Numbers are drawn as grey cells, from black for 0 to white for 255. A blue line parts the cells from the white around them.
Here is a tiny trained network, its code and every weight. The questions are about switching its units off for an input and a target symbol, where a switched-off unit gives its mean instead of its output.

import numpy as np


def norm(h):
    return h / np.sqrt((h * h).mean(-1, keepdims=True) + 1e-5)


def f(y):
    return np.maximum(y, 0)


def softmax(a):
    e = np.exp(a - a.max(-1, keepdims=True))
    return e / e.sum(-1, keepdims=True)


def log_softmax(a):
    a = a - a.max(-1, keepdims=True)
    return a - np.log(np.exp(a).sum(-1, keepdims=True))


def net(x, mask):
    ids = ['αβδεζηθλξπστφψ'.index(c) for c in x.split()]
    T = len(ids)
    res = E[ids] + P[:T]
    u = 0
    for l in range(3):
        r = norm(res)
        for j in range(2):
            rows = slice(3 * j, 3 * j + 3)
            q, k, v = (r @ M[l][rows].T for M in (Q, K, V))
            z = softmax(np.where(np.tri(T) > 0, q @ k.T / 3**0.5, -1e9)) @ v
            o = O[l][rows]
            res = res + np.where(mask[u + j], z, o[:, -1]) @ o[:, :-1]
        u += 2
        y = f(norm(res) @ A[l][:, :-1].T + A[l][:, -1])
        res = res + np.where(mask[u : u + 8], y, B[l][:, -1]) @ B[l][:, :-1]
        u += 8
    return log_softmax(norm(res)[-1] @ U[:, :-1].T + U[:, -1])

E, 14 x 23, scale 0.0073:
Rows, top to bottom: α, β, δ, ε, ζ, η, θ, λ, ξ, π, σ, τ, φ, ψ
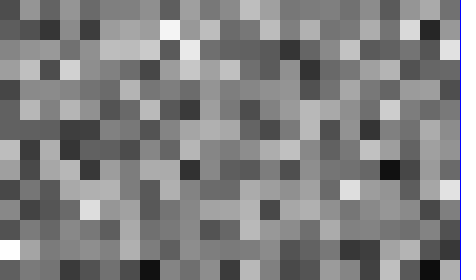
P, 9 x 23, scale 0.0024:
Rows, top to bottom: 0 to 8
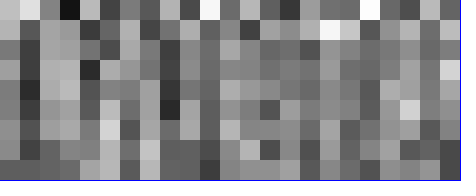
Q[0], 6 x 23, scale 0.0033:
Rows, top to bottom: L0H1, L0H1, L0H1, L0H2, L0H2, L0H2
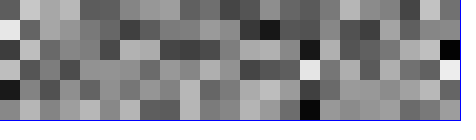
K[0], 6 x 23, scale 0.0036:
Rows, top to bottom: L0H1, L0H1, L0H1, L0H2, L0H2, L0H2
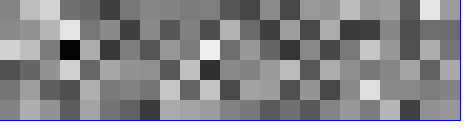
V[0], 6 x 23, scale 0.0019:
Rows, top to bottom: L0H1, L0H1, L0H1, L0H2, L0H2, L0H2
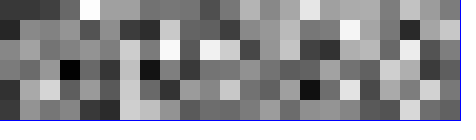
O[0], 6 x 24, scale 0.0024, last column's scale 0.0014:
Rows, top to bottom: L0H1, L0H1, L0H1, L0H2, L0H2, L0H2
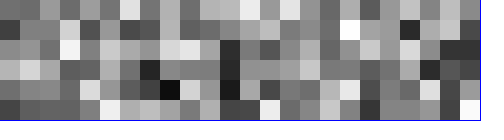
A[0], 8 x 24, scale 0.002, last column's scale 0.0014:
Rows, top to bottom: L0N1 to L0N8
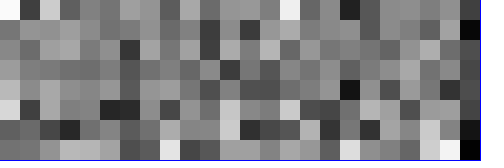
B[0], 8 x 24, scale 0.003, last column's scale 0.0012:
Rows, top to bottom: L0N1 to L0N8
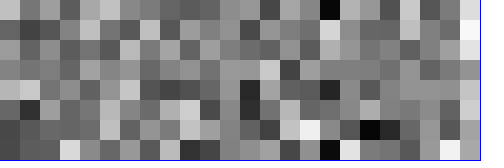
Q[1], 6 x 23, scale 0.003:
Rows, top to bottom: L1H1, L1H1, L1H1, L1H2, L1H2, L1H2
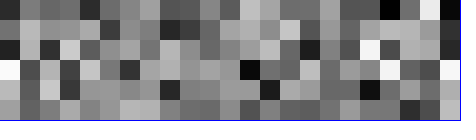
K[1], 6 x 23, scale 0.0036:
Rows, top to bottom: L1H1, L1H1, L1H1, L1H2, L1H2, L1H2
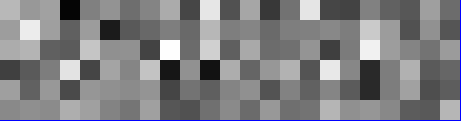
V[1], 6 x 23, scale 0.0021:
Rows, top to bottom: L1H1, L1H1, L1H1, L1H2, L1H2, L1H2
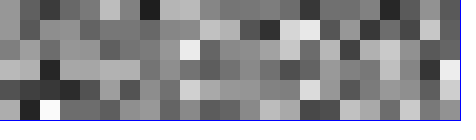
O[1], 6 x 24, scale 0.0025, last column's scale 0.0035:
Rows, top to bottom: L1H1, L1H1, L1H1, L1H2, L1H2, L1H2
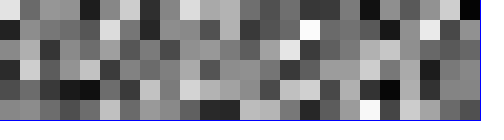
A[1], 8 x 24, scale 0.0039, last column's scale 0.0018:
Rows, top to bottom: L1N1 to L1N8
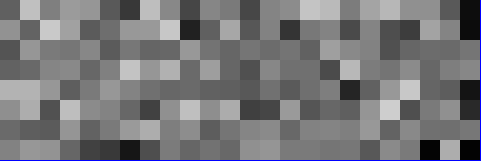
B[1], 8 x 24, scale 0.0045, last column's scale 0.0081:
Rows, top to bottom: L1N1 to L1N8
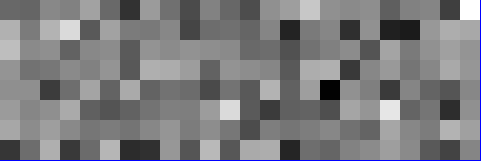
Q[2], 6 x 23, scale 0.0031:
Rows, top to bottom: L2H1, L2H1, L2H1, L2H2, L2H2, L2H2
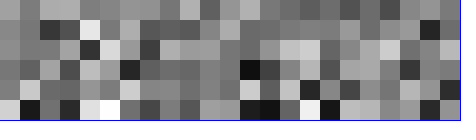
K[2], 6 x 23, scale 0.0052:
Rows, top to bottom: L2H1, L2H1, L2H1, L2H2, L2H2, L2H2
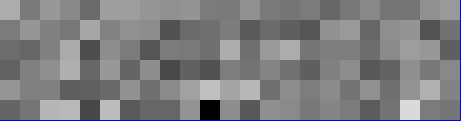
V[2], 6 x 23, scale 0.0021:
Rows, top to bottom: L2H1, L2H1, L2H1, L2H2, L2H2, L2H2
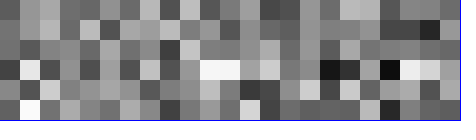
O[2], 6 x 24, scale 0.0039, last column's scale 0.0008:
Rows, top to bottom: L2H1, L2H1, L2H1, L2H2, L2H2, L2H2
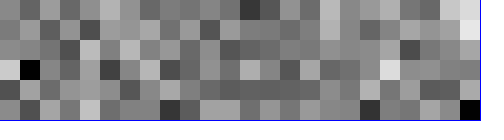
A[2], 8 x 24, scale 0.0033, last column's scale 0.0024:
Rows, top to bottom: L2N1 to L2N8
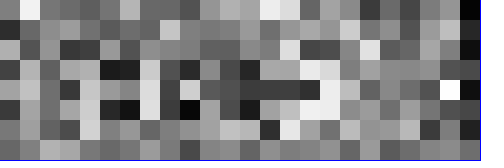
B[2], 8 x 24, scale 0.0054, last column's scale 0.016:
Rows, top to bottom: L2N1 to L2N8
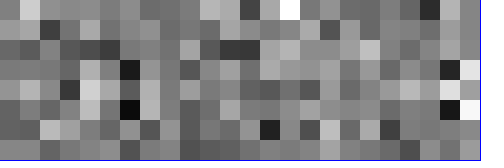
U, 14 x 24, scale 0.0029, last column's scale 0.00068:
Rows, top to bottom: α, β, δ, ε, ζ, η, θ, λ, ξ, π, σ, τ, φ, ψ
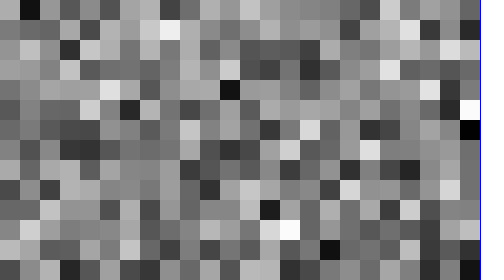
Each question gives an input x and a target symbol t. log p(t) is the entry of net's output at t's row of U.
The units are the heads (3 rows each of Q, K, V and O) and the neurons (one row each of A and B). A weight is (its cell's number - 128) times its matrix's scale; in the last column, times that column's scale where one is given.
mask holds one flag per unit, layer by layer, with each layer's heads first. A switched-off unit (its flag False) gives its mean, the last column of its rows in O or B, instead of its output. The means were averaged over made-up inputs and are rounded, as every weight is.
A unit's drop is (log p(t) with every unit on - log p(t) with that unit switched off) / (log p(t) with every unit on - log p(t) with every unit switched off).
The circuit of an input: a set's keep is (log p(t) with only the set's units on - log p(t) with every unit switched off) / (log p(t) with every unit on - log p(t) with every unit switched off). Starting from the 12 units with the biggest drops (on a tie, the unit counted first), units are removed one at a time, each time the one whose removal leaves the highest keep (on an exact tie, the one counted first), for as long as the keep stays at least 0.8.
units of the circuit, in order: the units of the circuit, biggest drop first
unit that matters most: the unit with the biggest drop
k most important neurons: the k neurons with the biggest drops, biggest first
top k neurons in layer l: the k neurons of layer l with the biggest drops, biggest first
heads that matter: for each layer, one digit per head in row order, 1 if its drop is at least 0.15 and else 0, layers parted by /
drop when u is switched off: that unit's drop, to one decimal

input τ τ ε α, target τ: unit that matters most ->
L2N1
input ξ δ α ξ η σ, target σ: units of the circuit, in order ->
[L2N7; L1N1; L2N6; L2N4]
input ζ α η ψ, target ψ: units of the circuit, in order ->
[L1N8; L2N6]
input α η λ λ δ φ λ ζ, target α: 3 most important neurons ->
[L1N1; L2N6; L2N4]
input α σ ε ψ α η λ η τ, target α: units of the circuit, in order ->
[L2H2; L1N1; L2N6; L1H1]
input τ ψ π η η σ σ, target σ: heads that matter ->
10 / 00 / 00
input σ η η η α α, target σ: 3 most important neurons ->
[L1N1; L2N7; L2N6]
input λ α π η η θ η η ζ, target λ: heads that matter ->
00 / 01 / 00
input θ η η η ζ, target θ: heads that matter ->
00 / 11 / 00
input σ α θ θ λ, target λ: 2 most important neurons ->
[L2N3; L2N6]
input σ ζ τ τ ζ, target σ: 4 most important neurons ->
[L1N1; L2N6; L2N7; L2N4]
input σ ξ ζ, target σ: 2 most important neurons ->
[L1N1; L2N6]
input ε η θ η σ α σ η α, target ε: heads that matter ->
00 / 10 / 00
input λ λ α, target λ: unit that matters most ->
L1H2
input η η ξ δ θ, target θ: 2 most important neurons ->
[L2N6; L2N4]
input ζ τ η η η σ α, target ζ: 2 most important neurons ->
[L1N1; L2N6]
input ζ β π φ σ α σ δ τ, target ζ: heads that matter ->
10 / 10 / 00
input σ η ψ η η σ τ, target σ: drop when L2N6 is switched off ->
0.2
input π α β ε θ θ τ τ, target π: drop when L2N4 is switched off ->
0.1
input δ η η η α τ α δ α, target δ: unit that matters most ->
L1N1
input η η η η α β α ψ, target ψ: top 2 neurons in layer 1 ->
[L1N8; L1N1]
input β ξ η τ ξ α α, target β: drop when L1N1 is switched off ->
0.3
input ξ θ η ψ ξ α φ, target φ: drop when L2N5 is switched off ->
0.0
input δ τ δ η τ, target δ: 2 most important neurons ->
[L1N1; L2N5]
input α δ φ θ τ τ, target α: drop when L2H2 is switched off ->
0.4
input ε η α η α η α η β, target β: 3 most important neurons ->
[L1N1; L2N6; L2N4]
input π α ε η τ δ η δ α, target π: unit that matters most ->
L0H1
